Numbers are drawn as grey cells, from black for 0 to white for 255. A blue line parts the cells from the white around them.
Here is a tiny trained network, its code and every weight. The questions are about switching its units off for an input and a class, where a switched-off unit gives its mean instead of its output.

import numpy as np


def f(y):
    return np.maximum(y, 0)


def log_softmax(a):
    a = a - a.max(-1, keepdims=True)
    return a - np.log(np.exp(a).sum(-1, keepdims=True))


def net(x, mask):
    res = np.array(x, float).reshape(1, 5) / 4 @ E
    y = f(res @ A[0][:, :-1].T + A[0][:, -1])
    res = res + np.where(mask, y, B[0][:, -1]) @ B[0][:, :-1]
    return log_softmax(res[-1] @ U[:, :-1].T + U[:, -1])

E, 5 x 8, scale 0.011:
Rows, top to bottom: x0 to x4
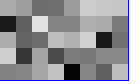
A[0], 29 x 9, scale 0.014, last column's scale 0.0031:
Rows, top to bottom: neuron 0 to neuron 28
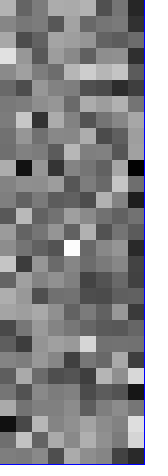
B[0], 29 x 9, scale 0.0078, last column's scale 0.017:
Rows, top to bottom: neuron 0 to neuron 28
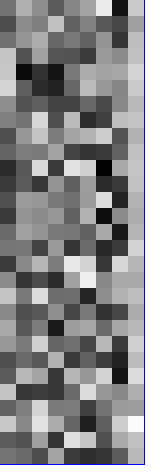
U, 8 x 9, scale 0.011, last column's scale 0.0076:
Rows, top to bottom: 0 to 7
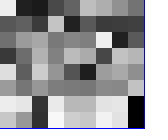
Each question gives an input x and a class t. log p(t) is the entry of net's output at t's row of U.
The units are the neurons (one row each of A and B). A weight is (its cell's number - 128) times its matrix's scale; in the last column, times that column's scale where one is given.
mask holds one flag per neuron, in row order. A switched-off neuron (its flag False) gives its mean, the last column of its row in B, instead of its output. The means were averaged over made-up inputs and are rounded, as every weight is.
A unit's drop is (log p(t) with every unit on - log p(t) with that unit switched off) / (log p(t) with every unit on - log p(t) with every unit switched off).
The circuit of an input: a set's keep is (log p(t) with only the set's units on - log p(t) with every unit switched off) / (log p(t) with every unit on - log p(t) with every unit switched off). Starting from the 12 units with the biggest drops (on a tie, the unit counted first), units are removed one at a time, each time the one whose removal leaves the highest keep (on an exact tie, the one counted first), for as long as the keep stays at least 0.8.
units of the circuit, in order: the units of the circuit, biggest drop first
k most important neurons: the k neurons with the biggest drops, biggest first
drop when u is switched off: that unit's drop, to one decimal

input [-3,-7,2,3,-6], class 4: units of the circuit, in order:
(neuron 18)
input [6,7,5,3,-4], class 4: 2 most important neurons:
(neuron 26; neuron 21)
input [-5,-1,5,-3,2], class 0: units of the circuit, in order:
(neuron 5; neuron 17)
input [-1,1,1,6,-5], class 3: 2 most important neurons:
(neuron 10; neuron 16)
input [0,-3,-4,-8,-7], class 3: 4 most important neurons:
(neuron 7; neuron 27; neuron 22; neuron 11)
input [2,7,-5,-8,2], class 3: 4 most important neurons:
(neuron 27; neuron 3; neuron 18; neuron 13)
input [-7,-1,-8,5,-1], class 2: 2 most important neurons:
(neuron 23; neuron 12)
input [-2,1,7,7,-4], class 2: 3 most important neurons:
(neuron 0; neuron 2; neuron 21)
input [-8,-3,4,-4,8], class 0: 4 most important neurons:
(neuron 17; neuron 5; neuron 20; neuron 24)
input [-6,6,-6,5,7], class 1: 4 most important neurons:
(neuron 22; neuron 4; neuron 11; neuron 26)
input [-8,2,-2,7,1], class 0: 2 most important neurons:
(neuron 5; neuron 24)
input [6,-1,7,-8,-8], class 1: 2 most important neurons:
(neuron 15; neuron 13)
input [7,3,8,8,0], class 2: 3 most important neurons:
(neuron 0; neuron 21; neuron 14)
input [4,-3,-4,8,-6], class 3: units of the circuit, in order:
(neuron 10)
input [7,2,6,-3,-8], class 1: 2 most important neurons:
(neuron 15; neuron 9)
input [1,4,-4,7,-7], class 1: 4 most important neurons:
(neuron 15; neuron 28; neuron 9; neuron 27)
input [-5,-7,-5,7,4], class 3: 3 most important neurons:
(neuron 10; neuron 16; neuron 26)
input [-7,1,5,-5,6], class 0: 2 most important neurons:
(neuron 17; neuron 5)
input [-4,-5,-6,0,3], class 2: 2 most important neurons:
(neuron 23; neuron 26)
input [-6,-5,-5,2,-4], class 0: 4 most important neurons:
(neuron 24; neuron 5; neuron 26; neuron 17)
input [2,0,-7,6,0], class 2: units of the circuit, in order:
(neuron 23)
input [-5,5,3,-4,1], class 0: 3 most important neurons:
(neuron 5; neuron 17; neuron 20)
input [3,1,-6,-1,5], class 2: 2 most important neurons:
(neuron 23; neuron 15)
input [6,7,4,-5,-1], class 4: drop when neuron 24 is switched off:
0.2
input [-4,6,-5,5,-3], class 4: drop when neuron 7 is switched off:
-0.1
